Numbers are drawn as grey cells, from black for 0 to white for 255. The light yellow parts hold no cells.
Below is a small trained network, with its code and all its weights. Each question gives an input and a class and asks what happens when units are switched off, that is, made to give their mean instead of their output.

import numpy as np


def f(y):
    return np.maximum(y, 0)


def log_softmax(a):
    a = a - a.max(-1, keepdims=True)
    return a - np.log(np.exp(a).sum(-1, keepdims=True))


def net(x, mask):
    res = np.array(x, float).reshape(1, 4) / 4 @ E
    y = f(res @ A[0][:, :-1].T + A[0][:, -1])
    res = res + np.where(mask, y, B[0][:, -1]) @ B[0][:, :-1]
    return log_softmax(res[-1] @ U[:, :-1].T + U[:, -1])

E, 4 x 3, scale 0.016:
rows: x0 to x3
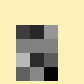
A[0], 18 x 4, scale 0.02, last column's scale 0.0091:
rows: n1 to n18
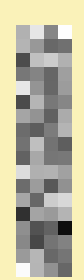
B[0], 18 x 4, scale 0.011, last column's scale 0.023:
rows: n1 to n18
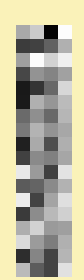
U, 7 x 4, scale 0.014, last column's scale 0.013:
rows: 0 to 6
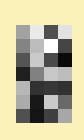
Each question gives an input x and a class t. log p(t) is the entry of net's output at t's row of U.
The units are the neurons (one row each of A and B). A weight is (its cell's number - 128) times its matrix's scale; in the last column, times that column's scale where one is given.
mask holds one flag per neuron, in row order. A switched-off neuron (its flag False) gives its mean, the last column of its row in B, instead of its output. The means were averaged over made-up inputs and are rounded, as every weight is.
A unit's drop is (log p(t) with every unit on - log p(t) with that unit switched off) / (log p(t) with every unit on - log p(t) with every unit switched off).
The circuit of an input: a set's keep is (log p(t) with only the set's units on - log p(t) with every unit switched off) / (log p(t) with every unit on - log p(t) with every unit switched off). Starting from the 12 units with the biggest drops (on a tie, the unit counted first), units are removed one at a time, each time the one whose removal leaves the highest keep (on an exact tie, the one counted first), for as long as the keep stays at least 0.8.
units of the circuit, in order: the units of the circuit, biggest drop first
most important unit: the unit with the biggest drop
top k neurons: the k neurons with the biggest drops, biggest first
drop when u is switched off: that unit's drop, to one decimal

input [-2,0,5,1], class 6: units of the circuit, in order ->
[n3]
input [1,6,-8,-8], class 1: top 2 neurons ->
[n3 n14]
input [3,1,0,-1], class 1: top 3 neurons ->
[n1 n18 n5]
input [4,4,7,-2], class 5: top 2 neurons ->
[n1 n3]
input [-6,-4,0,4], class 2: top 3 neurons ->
[n1 n13 n9]
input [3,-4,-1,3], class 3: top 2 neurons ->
[n1 n11]
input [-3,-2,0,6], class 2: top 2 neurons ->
[n13 n18]
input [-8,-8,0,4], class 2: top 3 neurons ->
[n1 n13 n9]
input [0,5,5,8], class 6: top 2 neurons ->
[n3 n1]
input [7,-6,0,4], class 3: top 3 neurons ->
[n1 n11 n3]
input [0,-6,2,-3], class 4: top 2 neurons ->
[n3 n14]
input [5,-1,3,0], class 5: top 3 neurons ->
[n1 n3 n11]
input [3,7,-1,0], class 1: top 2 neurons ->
[n1 n5]
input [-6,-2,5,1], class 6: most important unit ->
n5
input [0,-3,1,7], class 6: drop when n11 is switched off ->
0.1
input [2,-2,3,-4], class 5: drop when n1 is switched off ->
0.2
